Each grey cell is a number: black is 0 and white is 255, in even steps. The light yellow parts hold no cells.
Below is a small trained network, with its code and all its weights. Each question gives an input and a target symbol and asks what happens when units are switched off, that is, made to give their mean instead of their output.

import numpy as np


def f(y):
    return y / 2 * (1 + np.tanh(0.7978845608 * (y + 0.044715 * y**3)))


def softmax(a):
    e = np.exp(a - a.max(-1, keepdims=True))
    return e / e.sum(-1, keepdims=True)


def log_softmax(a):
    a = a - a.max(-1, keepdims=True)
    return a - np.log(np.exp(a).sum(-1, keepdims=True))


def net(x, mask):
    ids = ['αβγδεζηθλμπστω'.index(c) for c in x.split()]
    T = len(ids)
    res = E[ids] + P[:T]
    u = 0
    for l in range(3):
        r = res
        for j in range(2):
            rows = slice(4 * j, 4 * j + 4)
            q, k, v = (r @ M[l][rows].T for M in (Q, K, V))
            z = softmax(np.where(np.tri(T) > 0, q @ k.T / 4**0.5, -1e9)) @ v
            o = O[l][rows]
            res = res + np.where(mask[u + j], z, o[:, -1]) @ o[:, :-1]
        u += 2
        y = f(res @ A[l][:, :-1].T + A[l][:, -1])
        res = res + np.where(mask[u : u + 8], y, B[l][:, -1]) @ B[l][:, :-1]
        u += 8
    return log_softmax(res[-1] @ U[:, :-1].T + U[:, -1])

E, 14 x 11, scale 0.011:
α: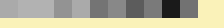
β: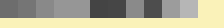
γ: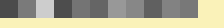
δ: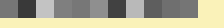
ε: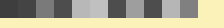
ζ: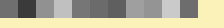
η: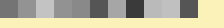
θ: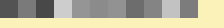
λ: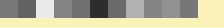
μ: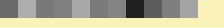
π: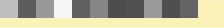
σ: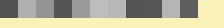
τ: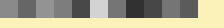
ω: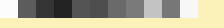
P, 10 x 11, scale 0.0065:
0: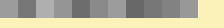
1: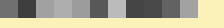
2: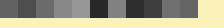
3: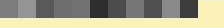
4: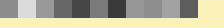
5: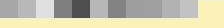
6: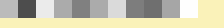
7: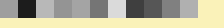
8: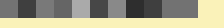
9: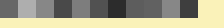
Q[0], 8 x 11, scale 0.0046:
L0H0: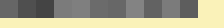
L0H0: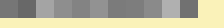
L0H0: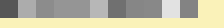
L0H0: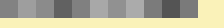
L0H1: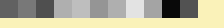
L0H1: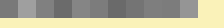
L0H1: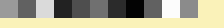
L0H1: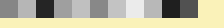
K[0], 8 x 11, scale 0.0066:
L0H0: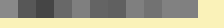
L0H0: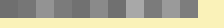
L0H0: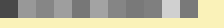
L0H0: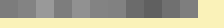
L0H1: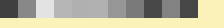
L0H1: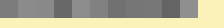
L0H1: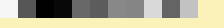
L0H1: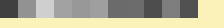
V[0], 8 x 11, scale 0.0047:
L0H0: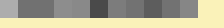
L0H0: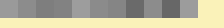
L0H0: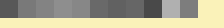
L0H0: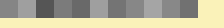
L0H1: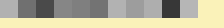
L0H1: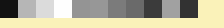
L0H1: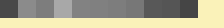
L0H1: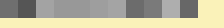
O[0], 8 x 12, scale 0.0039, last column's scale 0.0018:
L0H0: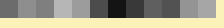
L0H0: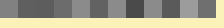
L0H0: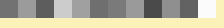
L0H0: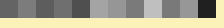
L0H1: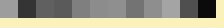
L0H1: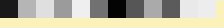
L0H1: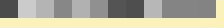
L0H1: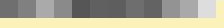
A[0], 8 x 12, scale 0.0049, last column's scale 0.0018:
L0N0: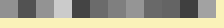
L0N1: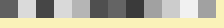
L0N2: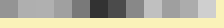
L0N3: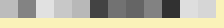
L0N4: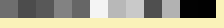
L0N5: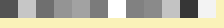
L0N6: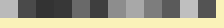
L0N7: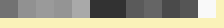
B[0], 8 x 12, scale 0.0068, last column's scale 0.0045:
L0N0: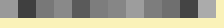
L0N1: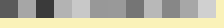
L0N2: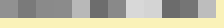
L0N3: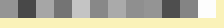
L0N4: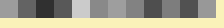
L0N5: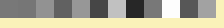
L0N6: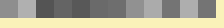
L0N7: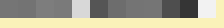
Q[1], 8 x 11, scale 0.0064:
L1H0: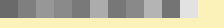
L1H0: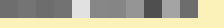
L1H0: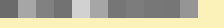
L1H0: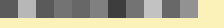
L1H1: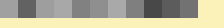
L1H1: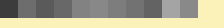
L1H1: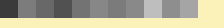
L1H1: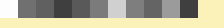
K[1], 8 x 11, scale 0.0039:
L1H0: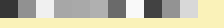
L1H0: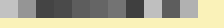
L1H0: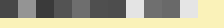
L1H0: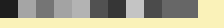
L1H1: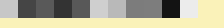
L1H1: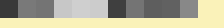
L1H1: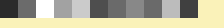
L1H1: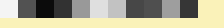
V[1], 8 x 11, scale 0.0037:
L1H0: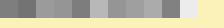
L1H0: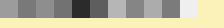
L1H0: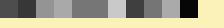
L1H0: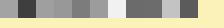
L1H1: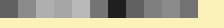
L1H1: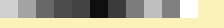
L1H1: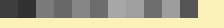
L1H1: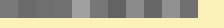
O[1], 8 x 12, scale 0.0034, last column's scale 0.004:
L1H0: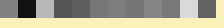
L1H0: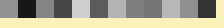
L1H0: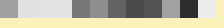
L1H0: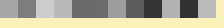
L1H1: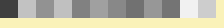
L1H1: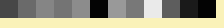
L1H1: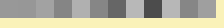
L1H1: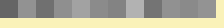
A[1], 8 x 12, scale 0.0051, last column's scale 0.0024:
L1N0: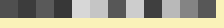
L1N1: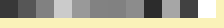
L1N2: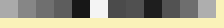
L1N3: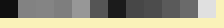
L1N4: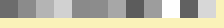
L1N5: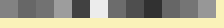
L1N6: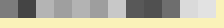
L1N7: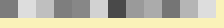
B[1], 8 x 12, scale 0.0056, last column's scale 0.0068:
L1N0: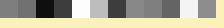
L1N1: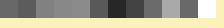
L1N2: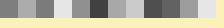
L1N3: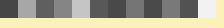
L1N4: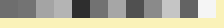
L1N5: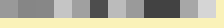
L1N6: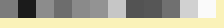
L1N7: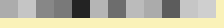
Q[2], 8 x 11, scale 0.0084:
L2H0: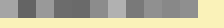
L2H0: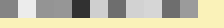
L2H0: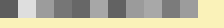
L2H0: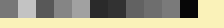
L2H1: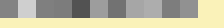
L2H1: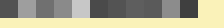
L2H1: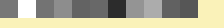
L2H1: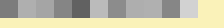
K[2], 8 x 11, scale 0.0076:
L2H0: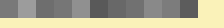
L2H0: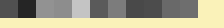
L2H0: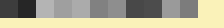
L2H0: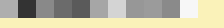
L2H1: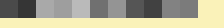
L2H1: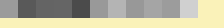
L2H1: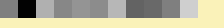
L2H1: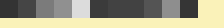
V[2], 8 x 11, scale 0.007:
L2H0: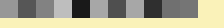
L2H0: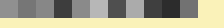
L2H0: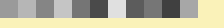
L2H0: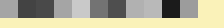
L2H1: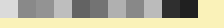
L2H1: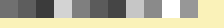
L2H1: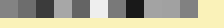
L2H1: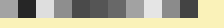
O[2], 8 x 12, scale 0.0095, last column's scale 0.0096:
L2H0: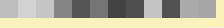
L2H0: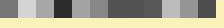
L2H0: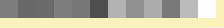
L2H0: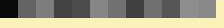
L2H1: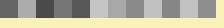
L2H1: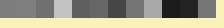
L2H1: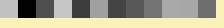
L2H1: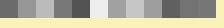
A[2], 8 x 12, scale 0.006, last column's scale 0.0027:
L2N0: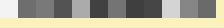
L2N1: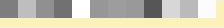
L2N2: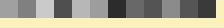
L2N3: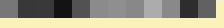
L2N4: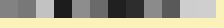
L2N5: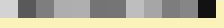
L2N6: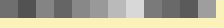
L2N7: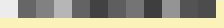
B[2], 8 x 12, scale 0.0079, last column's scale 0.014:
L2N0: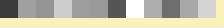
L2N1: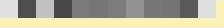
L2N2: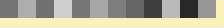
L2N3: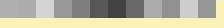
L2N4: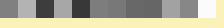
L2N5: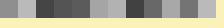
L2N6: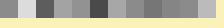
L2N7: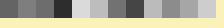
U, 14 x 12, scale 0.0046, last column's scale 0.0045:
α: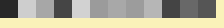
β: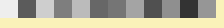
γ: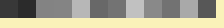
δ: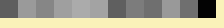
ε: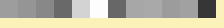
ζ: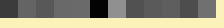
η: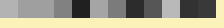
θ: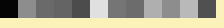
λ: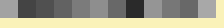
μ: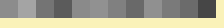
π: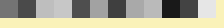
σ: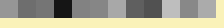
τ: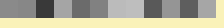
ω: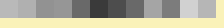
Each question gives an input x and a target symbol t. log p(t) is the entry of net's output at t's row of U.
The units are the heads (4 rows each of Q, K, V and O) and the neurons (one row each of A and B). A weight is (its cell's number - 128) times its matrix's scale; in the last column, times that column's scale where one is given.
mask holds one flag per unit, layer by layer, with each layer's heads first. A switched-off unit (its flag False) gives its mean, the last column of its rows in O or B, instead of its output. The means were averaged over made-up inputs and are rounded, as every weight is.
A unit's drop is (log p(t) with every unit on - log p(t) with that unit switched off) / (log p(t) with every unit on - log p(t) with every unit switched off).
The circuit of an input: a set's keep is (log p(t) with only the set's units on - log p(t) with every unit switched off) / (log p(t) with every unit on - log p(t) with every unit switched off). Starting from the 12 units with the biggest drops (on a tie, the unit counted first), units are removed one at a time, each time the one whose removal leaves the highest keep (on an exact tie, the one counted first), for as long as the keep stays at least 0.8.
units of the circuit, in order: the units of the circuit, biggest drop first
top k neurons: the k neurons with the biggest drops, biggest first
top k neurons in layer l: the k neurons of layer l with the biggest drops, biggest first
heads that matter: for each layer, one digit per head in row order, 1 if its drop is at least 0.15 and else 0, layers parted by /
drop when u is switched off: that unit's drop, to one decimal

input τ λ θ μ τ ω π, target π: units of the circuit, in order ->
(L1H1 L2H1 L0H1 L0N3)
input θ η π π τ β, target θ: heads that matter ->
00 / 00 / 10
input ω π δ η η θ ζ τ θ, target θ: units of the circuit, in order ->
(L2H1 L1H1 L0H1 L2H0)
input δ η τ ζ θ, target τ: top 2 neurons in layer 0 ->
(L0N5 L0N3)
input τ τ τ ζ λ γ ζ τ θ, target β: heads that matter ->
00 / 00 / 11
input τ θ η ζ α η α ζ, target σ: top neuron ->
(L1N7)
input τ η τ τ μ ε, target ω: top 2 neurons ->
(L1N3 L0N2)
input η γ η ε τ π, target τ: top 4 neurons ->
(L1N7 L0N5 L0N7 L2N5)
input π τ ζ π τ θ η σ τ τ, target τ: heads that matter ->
00 / 00 / 10
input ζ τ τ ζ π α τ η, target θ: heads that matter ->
00 / 00 / 11
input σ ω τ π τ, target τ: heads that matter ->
01 / 01 / 01
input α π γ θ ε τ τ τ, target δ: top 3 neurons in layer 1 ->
(L1N6 L1N7 L1N0)
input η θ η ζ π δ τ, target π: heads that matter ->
00 / 00 / 01
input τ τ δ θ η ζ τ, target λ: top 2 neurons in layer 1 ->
(L1N6 L1N3)
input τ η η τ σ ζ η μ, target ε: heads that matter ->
00 / 00 / 11
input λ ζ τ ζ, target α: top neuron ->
(L0N2)
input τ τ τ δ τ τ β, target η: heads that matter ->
00 / 00 / 10
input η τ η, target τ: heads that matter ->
00 / 00 / 11
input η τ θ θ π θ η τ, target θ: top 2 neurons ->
(L1N6 L1N7)
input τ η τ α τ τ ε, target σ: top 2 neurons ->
(L0N7 L2N1)
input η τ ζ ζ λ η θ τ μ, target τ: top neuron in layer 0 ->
(L0N7)
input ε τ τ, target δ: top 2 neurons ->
(L2N0 L2N2)
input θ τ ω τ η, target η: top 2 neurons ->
(L0N5 L1N4)
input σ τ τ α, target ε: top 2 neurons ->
(L0N7 L2N7)
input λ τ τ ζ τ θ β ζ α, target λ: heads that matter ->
00 / 00 / 01
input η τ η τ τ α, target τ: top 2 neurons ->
(L1N7 L0N5)
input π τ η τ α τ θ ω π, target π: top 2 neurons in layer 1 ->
(L1N5 L1N6)
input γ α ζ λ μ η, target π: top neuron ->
(L1N1)
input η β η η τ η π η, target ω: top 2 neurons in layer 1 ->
(L1N6 L1N7)
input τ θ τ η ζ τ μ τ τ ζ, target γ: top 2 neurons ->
(L1N6 L2N0)
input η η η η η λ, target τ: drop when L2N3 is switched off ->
0.0
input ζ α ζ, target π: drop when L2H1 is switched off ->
0.5
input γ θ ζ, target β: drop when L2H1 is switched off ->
0.3
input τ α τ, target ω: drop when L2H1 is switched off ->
0.1
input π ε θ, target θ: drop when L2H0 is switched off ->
0.3
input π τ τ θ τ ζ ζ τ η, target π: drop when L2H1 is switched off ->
0.5
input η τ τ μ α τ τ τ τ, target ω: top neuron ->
(L0N7)
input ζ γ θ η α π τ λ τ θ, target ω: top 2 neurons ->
(L1N6 L0N7)
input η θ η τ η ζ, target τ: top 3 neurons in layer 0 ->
(L0N7 L0N5 L0N2)
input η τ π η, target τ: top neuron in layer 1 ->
(L1N3)
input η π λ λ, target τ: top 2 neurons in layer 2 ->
(L2N5 L2N6)
